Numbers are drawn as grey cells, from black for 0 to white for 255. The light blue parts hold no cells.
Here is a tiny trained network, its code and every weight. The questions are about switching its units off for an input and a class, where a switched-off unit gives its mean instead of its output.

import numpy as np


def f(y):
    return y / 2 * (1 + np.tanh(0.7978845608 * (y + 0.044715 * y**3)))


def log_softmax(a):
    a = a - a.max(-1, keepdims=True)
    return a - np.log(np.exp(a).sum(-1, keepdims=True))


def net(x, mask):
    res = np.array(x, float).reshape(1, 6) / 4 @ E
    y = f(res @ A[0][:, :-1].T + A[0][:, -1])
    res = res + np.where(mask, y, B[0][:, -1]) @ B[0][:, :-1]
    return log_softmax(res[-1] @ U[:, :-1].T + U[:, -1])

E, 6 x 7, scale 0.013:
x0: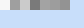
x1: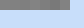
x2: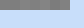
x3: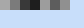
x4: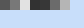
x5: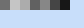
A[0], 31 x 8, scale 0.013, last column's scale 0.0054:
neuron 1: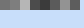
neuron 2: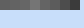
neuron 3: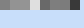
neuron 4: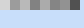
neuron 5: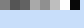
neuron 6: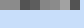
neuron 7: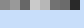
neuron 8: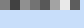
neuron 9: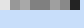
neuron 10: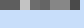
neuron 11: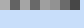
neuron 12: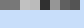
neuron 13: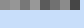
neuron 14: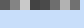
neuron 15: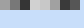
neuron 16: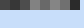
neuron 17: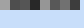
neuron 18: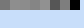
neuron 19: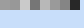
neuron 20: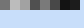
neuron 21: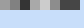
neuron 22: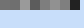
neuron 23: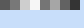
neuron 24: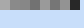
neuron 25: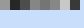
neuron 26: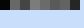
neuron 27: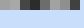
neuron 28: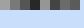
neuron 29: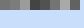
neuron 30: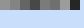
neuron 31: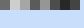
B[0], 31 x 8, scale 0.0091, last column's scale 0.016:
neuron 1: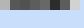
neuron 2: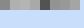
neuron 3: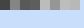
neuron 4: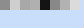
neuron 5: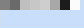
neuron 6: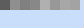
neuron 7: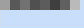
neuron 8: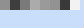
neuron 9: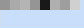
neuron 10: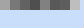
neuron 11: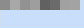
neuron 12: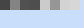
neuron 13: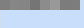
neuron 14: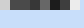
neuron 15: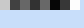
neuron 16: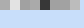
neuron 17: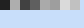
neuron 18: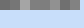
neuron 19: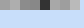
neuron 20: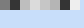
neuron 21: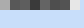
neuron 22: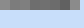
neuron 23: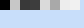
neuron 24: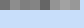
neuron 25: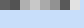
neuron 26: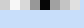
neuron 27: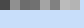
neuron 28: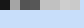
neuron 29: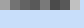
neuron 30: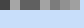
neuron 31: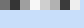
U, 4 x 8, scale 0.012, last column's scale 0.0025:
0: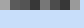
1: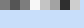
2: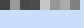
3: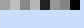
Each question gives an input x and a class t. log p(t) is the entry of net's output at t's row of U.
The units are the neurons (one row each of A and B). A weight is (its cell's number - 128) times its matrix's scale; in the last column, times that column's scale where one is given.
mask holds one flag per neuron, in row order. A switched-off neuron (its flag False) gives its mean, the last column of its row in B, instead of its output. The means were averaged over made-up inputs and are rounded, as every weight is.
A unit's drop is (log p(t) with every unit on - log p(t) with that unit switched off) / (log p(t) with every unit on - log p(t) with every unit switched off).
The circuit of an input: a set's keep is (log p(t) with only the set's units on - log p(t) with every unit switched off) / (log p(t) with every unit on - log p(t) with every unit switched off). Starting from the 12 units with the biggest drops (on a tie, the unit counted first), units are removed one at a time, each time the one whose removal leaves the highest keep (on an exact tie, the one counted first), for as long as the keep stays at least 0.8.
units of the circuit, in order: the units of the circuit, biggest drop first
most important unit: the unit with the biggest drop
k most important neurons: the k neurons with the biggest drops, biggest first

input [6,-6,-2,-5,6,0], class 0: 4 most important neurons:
neuron 14; neuron 26; neuron 1; neuron 10
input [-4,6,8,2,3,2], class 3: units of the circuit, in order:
neuron 26
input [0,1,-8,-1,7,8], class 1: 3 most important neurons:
neuron 31; neuron 20; neuron 15
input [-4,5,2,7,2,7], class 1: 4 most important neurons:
neuron 20; neuron 31; neuron 23; neuron 12
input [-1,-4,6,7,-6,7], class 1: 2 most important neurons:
neuron 31; neuron 20
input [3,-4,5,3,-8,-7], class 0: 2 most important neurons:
neuron 15; neuron 21
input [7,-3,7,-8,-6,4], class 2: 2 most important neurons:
neuron 23; neuron 3
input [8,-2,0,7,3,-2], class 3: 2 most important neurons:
neuron 4; neuron 9
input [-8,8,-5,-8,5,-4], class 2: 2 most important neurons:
neuron 23; neuron 12
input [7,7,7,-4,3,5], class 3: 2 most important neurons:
neuron 4; neuron 19
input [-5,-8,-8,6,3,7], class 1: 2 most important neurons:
neuron 20; neuron 31
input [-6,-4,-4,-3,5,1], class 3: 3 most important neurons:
neuron 26; neuron 15; neuron 16
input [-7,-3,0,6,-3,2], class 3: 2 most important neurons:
neuron 26; neuron 23
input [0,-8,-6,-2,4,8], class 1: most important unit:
neuron 31
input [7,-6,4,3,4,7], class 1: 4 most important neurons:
neuron 31; neuron 20; neuron 26; neuron 16
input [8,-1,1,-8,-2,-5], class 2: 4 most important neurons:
neuron 23; neuron 3; neuron 12; neuron 26
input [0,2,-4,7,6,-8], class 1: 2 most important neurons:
neuron 8; neuron 5
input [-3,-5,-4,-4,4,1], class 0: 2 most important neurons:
neuron 14; neuron 28
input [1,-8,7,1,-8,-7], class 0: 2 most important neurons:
neuron 15; neuron 21
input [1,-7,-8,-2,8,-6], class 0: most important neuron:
neuron 14
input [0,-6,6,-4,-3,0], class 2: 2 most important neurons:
neuron 23; neuron 14
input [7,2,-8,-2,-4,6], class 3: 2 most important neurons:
neuron 4; neuron 9
